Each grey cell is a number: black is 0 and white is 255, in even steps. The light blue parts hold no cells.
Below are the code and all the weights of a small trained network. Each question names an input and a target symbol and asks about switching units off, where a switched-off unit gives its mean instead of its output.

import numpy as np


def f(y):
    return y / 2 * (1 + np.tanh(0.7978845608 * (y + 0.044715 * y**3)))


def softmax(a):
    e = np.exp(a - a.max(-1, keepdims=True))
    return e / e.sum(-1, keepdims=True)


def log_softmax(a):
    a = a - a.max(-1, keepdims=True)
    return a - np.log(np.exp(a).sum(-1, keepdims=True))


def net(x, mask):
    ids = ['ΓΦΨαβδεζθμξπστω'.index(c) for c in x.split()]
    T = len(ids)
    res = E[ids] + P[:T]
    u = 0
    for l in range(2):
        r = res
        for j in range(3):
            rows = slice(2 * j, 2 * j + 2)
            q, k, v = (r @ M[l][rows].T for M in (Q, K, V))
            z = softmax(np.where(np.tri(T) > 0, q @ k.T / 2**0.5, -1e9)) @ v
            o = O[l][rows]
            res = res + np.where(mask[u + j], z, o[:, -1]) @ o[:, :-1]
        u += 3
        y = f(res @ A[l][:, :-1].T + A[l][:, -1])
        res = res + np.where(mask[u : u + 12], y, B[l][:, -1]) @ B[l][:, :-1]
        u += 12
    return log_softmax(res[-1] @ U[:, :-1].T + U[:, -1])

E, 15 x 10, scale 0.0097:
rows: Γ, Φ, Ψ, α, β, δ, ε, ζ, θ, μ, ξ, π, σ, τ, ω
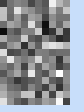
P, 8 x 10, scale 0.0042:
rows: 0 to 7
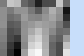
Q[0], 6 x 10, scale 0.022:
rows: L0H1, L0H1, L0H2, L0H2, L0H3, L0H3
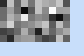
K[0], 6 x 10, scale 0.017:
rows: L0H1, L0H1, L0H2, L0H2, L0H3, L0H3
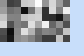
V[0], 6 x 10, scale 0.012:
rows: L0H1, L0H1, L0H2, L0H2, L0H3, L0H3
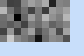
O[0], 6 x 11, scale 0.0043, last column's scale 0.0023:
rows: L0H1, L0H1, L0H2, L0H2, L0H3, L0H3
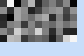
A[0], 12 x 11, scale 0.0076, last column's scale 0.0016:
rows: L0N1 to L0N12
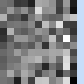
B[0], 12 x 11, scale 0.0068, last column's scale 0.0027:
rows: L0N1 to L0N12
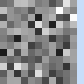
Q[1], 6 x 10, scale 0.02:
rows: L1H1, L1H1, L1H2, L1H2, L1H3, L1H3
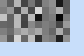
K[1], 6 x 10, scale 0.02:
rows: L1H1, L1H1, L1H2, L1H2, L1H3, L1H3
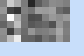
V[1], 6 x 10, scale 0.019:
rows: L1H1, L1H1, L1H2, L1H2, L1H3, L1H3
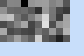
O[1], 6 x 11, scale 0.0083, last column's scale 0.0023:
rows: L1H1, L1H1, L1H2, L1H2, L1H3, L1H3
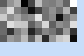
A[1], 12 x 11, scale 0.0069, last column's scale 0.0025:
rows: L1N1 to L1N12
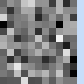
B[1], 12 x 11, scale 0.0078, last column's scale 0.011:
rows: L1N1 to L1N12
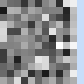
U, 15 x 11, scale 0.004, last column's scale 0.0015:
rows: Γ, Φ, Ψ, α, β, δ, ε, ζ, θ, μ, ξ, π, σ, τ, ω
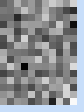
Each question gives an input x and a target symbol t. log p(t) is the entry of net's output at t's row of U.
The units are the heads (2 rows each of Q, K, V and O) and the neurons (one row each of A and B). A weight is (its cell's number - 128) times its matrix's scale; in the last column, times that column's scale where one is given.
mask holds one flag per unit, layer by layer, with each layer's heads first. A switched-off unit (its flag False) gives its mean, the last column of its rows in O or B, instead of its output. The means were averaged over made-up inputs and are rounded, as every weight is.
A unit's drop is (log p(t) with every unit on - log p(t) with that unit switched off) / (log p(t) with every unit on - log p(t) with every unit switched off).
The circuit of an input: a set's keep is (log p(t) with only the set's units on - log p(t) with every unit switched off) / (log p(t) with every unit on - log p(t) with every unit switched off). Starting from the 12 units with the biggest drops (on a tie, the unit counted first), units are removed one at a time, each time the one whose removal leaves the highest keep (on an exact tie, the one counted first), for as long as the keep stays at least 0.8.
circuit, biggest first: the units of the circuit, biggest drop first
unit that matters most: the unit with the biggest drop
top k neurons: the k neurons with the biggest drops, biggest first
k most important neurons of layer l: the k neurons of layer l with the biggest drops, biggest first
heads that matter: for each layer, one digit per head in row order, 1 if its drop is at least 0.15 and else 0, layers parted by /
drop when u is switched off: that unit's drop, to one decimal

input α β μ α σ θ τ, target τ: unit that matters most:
L0H3
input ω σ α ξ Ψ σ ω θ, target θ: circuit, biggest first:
(L0H3, L1H2)
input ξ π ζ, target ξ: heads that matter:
000 / 110
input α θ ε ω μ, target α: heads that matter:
001 / 011
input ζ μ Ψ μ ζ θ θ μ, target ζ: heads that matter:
100 / 101
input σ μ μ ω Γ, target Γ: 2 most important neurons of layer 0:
(L0N6, L0N3)
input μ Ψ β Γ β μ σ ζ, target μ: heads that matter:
001 / 100
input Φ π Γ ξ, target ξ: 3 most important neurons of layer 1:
(L1N1, L1N11, L1N2)
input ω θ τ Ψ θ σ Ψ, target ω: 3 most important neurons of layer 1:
(L1N7, L1N4, L1N1)
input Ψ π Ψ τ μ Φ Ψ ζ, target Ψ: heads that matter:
010 / 010
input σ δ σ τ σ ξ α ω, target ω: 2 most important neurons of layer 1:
(L1N6, L1N7)
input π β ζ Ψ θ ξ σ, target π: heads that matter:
011 / 110
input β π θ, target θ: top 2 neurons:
(L0N2, L0N5)
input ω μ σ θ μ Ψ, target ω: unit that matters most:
L1H3
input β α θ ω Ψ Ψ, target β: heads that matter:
000 / 011
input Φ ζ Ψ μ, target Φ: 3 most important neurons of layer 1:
(L1N3, L1N2, L1N1)
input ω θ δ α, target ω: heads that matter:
001 / 001
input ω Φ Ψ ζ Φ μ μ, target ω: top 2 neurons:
(L1N7, L0N6)
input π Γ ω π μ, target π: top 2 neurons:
(L0N5, L1N10)
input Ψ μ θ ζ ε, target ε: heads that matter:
010 / 110
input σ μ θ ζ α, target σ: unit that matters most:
L1H1
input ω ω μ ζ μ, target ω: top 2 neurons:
(L1N7, L1N4)
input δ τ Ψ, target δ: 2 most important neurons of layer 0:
(L0N11, L0N10)
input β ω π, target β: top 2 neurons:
(L0N5, L1N5)
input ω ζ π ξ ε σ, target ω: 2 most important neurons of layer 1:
(L1N7, L1N4)
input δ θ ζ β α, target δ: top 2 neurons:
(L1N8, L0N11)
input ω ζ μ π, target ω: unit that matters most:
L1H3
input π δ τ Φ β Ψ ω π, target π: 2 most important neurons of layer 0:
(L0N5, L0N1)
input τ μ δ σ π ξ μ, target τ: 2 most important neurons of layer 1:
(L1N1, L1N7)
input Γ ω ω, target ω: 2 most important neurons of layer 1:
(L1N7, L1N1)
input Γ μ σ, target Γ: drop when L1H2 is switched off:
0.6
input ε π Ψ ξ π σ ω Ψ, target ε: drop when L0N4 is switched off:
0.1
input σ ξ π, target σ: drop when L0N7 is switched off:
0.0
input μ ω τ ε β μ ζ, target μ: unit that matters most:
L1H1
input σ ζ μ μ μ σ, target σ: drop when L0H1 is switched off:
0.2
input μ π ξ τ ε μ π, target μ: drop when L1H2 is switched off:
0.2
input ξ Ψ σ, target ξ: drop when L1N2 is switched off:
0.1
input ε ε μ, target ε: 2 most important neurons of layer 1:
(L1N11, L1N10)
